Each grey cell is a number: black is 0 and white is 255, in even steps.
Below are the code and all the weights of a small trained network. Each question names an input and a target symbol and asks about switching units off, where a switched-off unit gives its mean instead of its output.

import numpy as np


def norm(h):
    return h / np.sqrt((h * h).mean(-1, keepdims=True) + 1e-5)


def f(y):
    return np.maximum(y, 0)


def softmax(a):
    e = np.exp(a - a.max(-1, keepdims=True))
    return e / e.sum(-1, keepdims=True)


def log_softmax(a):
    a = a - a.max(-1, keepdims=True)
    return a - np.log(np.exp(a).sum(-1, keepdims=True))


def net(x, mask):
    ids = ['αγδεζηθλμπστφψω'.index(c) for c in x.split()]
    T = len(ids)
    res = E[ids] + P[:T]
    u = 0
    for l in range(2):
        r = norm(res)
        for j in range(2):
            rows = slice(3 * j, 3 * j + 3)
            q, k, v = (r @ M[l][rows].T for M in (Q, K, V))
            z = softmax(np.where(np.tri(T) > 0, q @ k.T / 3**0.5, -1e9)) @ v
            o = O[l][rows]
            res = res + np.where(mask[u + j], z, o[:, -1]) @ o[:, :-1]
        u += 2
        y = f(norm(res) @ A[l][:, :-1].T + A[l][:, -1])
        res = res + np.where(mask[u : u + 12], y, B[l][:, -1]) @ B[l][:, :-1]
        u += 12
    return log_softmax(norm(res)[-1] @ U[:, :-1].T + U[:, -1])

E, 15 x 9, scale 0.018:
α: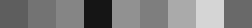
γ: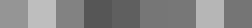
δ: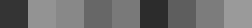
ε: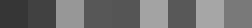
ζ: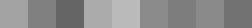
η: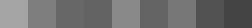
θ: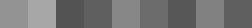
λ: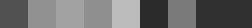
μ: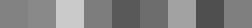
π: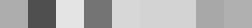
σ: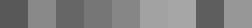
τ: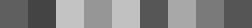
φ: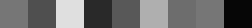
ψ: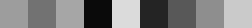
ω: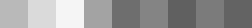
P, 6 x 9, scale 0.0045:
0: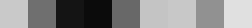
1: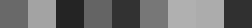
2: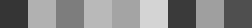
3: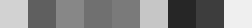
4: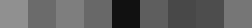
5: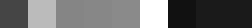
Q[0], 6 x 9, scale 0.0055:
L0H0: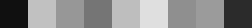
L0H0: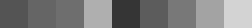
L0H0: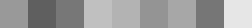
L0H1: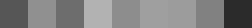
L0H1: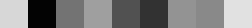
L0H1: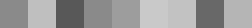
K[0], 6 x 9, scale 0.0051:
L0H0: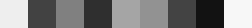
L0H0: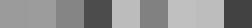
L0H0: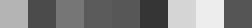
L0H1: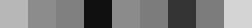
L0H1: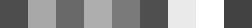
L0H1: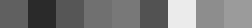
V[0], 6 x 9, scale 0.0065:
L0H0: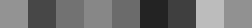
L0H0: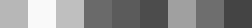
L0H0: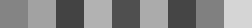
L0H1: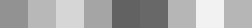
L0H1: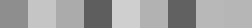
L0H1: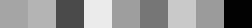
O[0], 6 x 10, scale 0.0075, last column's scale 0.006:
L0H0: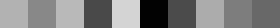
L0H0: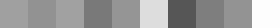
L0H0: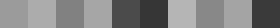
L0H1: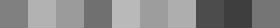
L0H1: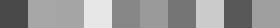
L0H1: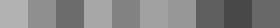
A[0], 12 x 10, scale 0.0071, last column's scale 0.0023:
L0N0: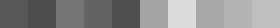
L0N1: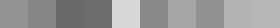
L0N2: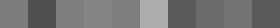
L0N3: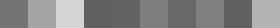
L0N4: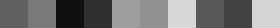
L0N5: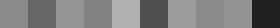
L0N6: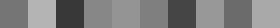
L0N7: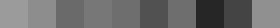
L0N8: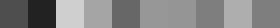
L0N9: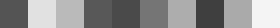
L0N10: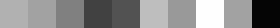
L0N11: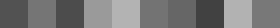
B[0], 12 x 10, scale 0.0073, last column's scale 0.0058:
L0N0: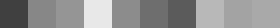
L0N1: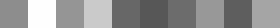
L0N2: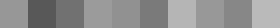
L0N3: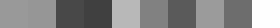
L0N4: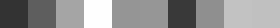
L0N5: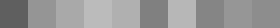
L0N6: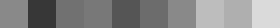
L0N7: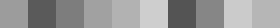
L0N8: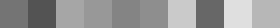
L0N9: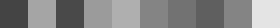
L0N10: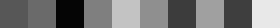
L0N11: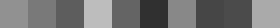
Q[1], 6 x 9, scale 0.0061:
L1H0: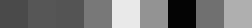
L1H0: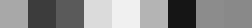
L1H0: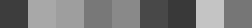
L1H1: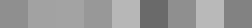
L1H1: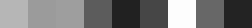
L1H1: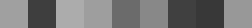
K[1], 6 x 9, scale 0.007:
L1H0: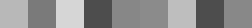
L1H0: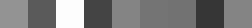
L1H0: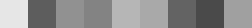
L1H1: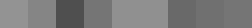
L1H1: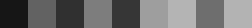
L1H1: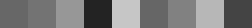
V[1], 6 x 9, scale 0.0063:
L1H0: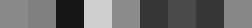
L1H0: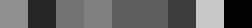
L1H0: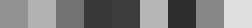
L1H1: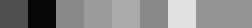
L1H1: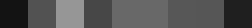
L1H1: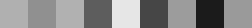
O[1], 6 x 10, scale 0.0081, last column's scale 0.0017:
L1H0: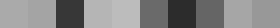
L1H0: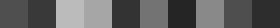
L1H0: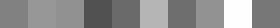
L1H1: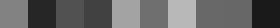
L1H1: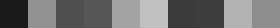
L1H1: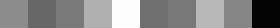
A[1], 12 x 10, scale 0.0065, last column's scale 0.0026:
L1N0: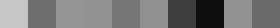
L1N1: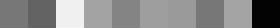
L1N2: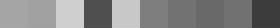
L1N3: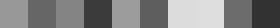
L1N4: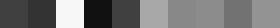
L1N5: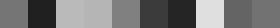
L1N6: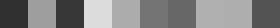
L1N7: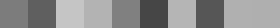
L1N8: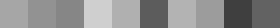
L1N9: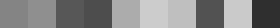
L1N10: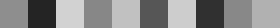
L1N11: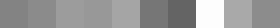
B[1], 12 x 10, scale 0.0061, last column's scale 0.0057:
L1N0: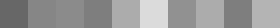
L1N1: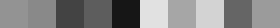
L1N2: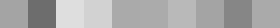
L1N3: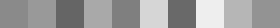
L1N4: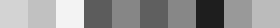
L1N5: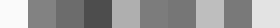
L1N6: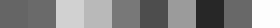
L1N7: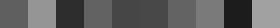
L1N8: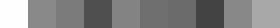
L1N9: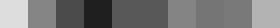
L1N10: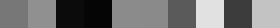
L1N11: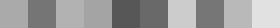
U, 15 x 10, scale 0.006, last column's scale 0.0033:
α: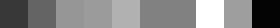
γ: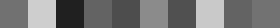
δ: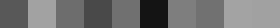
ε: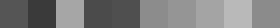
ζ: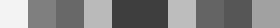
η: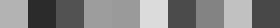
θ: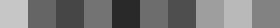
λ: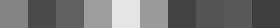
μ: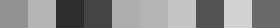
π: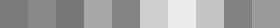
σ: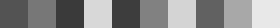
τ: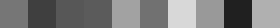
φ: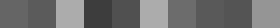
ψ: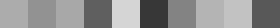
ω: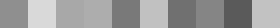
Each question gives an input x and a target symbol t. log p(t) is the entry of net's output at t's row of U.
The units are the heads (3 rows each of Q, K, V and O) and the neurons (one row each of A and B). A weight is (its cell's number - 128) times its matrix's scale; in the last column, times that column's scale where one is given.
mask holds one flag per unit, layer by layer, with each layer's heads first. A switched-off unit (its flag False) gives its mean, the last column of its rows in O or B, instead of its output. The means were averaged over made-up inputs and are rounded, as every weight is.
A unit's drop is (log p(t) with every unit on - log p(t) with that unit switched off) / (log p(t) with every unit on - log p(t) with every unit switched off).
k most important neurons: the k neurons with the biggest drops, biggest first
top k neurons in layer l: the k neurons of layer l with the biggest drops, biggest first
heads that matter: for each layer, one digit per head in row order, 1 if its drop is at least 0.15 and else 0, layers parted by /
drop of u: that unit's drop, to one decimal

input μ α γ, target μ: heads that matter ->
01 / 10
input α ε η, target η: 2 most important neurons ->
[L0N7; L0N4]
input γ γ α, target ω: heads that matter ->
01 / 01
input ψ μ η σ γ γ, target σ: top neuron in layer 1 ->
[L1N6]
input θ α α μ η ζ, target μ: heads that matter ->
00 / 10
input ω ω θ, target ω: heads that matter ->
01 / 01
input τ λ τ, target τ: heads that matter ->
00 / 00
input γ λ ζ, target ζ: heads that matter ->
00 / 00
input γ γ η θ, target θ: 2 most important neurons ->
[L0N6; L0N9]
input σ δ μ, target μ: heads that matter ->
00 / 10
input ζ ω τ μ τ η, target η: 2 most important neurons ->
[L0N4; L0N7]
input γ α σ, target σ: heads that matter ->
00 / 00
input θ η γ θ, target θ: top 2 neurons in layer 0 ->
[L0N6; L0N9]
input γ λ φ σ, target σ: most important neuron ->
[L0N11]
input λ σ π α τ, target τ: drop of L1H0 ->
0.1
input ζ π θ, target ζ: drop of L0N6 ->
-0.1
